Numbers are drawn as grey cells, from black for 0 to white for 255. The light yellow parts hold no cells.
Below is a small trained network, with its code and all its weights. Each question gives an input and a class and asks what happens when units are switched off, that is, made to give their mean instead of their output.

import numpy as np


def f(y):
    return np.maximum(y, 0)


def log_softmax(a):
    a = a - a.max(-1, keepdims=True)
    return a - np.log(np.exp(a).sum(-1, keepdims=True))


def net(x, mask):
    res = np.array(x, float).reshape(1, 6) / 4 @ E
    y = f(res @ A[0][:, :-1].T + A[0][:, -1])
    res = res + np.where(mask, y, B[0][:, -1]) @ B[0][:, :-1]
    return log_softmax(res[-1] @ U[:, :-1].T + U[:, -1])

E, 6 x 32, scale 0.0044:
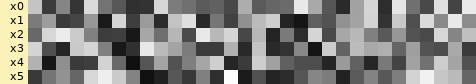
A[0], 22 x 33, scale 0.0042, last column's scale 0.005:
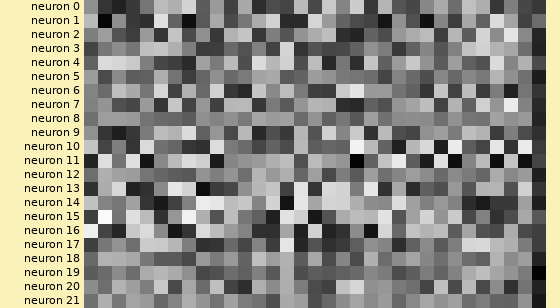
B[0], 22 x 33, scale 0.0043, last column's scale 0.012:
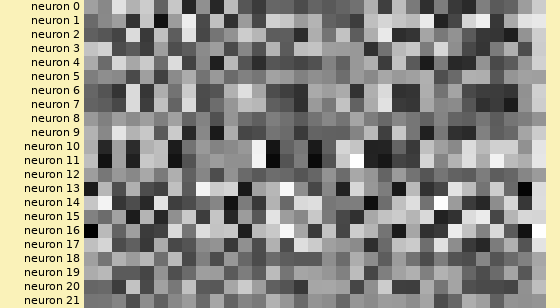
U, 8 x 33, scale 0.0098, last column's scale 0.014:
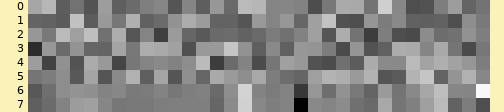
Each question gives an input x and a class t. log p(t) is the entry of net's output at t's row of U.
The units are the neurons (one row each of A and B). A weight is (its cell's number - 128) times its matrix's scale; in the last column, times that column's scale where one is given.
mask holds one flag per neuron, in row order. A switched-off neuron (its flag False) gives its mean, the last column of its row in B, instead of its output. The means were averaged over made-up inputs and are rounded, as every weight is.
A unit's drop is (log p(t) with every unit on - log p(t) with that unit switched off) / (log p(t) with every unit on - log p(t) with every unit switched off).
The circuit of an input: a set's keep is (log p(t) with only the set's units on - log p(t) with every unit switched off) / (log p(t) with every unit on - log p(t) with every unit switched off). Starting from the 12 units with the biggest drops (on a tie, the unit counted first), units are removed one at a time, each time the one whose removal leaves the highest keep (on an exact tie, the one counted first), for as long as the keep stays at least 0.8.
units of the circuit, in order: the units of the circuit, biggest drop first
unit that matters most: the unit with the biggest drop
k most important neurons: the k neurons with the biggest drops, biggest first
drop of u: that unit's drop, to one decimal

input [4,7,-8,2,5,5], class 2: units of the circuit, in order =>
neuron 9
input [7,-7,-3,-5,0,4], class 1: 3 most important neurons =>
neuron 6; neuron 20; neuron 11
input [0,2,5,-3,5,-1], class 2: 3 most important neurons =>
neuron 4; neuron 15; neuron 16
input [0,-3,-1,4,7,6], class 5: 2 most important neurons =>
neuron 1; neuron 14
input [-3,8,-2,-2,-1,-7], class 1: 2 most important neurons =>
neuron 2; neuron 7
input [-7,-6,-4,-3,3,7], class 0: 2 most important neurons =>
neuron 17; neuron 3
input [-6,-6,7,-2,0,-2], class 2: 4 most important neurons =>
neuron 4; neuron 2; neuron 7; neuron 18
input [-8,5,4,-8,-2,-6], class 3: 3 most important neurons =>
neuron 13; neuron 10; neuron 17
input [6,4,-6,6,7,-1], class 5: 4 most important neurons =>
neuron 1; neuron 11; neuron 13; neuron 4
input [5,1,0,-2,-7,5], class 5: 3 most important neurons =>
neuron 15; neuron 11; neuron 14
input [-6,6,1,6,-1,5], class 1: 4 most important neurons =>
neuron 7; neuron 2; neuron 13; neuron 10
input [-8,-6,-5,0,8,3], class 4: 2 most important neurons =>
neuron 11; neuron 15
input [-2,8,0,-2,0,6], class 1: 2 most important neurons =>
neuron 2; neuron 7
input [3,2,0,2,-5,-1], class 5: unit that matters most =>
neuron 15
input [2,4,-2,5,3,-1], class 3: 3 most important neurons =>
neuron 16; neuron 6; neuron 20
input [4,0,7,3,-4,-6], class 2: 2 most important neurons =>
neuron 4; neuron 17
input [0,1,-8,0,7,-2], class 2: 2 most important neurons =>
neuron 9; neuron 0
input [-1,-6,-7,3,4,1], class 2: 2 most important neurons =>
neuron 0; neuron 9
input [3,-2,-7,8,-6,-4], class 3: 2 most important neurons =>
neuron 16; neuron 4
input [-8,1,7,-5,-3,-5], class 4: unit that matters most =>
neuron 11
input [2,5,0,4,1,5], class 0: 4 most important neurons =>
neuron 17; neuron 3; neuron 6; neuron 20
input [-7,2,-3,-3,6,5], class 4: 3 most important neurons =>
neuron 11; neuron 15; neuron 14
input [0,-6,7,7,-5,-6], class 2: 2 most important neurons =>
neuron 4; neuron 13
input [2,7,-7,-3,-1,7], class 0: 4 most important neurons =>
neuron 17; neuron 3; neuron 19; neuron 6
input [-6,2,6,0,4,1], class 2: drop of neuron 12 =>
0.2
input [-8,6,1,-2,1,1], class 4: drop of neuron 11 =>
2.3
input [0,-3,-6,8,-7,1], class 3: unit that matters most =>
neuron 16
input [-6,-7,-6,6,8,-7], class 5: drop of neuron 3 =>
0.2
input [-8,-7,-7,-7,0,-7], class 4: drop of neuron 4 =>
0.1
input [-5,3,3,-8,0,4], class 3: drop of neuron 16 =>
0.0
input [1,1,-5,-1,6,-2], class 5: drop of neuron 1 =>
1.4
